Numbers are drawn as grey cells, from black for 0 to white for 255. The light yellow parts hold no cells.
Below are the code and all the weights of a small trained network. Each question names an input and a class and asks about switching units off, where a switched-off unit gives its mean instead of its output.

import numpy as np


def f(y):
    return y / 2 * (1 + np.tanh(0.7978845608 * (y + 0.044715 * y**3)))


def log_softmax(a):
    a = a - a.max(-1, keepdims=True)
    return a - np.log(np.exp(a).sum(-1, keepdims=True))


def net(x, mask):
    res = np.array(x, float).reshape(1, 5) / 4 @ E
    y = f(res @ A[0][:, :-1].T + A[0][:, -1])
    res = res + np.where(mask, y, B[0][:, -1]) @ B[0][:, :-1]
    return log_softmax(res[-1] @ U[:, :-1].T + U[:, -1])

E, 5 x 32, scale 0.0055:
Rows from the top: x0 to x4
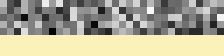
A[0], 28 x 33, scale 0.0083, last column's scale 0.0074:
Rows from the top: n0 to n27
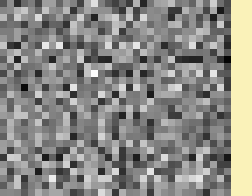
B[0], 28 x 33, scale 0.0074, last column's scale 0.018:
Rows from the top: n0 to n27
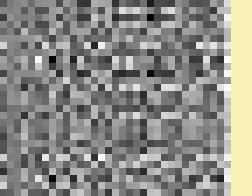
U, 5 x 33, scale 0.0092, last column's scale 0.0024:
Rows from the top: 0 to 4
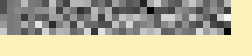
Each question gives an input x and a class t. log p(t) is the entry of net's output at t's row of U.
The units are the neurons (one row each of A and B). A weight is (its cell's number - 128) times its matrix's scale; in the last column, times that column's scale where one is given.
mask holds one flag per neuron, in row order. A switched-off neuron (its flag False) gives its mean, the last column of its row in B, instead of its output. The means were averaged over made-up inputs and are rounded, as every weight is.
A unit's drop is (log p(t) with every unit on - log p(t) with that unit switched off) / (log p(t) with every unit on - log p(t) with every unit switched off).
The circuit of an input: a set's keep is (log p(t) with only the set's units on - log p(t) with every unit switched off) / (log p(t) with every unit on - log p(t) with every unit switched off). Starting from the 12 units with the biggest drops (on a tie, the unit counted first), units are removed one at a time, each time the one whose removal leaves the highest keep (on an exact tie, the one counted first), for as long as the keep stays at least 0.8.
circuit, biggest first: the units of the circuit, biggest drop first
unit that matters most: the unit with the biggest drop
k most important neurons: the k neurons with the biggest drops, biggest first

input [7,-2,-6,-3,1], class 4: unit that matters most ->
n6
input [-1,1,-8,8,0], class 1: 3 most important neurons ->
(n2, n15, n12)
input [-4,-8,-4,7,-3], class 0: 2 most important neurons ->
(n13, n27)
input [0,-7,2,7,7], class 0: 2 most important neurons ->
(n13, n10)
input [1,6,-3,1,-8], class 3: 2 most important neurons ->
(n25, n9)
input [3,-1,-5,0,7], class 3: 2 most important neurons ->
(n8, n12)
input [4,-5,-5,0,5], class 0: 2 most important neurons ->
(n12, n25)
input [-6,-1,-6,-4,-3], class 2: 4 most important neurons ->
(n16, n23, n1, n6)
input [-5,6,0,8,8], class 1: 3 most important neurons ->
(n2, n25, n20)
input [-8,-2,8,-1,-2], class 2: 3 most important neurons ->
(n12, n3, n6)
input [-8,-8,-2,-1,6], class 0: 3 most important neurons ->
(n13, n19, n6)
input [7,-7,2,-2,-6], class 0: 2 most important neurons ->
(n27, n13)
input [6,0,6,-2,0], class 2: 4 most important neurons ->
(n12, n22, n3, n26)
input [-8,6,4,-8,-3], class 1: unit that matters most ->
n10
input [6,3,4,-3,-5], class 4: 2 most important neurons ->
(n6, n8)
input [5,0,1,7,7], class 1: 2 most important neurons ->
(n2, n25)
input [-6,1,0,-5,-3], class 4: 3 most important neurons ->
(n22, n26, n2)
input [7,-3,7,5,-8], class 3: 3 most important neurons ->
(n25, n9, n5)
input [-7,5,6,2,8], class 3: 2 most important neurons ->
(n8, n6)
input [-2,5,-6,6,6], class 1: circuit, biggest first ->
(n2)
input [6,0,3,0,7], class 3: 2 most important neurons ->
(n8, n22)
